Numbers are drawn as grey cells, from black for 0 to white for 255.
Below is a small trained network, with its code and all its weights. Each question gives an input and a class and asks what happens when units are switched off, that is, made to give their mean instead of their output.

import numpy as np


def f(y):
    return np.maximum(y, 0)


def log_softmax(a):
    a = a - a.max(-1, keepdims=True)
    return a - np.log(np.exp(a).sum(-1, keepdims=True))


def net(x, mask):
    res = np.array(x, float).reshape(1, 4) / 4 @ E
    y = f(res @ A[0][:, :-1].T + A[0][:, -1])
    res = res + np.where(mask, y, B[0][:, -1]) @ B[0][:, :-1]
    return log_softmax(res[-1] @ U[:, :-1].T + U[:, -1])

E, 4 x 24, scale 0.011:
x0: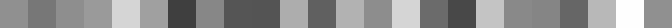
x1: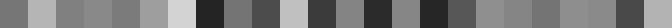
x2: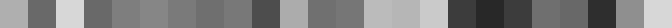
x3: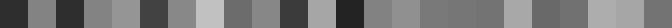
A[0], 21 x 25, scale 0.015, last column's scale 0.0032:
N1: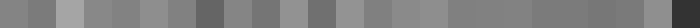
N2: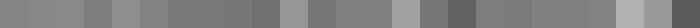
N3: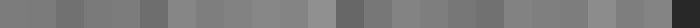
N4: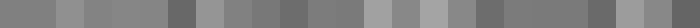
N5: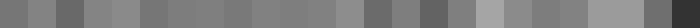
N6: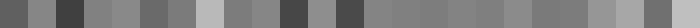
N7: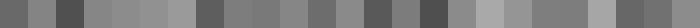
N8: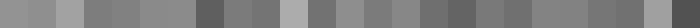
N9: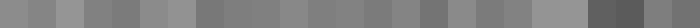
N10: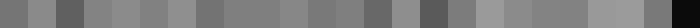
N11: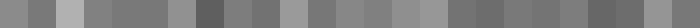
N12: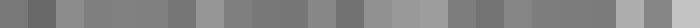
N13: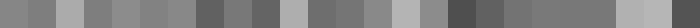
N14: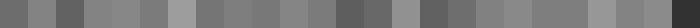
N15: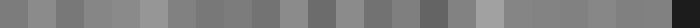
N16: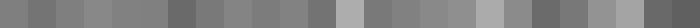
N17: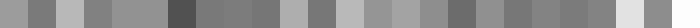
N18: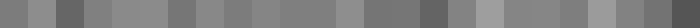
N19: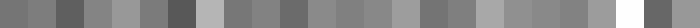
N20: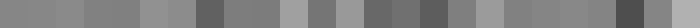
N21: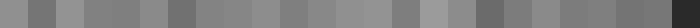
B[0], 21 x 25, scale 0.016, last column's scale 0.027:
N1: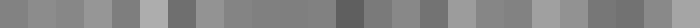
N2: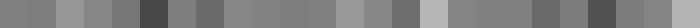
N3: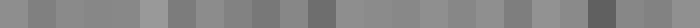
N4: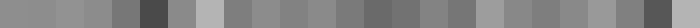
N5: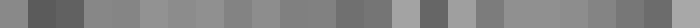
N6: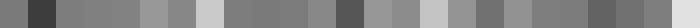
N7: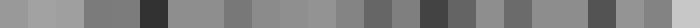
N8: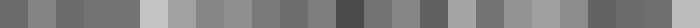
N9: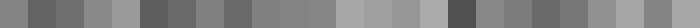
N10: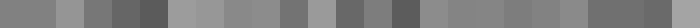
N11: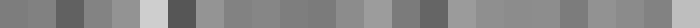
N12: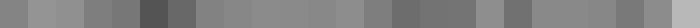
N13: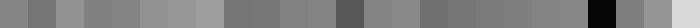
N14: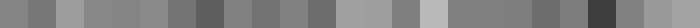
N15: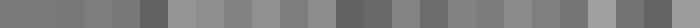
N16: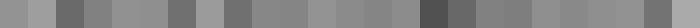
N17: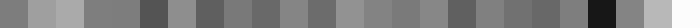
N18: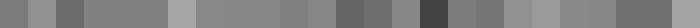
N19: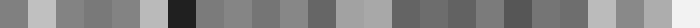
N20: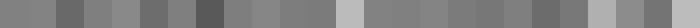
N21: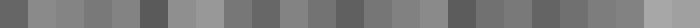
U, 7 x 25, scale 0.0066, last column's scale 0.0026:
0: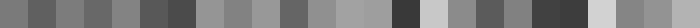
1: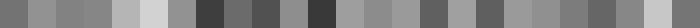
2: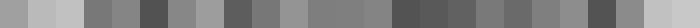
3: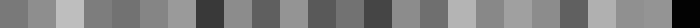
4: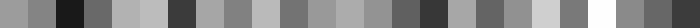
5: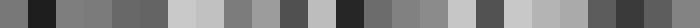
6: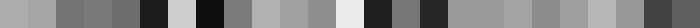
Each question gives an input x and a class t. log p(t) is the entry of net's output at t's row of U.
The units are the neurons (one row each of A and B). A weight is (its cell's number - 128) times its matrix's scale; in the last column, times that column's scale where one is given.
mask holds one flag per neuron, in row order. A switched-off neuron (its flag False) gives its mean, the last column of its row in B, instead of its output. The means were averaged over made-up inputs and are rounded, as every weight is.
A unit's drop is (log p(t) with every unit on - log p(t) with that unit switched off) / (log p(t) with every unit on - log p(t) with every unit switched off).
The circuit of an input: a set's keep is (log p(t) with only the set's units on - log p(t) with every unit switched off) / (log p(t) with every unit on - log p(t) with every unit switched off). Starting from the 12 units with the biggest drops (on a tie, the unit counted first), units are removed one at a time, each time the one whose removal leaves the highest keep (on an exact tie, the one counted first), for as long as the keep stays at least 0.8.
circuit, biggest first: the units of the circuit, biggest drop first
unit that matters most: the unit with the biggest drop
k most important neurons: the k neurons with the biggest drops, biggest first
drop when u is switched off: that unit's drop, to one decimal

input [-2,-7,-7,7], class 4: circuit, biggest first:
N19
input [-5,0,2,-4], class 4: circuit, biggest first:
N17, N13
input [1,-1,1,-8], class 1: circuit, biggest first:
N7, N8
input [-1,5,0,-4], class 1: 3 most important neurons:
N8, N4, N11
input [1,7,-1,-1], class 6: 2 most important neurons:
N6, N20
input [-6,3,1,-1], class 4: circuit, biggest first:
N17, N13
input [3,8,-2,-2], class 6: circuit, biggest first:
N20, N6
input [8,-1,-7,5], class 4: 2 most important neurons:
N19, N5
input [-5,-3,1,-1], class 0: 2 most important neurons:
N13, N17
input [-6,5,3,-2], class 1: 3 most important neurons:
N19, N4, N16
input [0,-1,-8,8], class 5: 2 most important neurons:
N6, N10
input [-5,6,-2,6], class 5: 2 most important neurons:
N19, N17
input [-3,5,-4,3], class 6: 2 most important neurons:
N7, N13
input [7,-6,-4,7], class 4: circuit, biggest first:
N19
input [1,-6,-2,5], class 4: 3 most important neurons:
N19, N17, N2
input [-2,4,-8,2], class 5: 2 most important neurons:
N6, N19
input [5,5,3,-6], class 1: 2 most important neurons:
N8, N11
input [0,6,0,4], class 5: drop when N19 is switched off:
0.9
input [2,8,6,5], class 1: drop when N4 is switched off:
0.2
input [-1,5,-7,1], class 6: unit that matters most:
N7
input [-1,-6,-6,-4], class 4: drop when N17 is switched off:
0.2
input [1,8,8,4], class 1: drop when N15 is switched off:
0.0
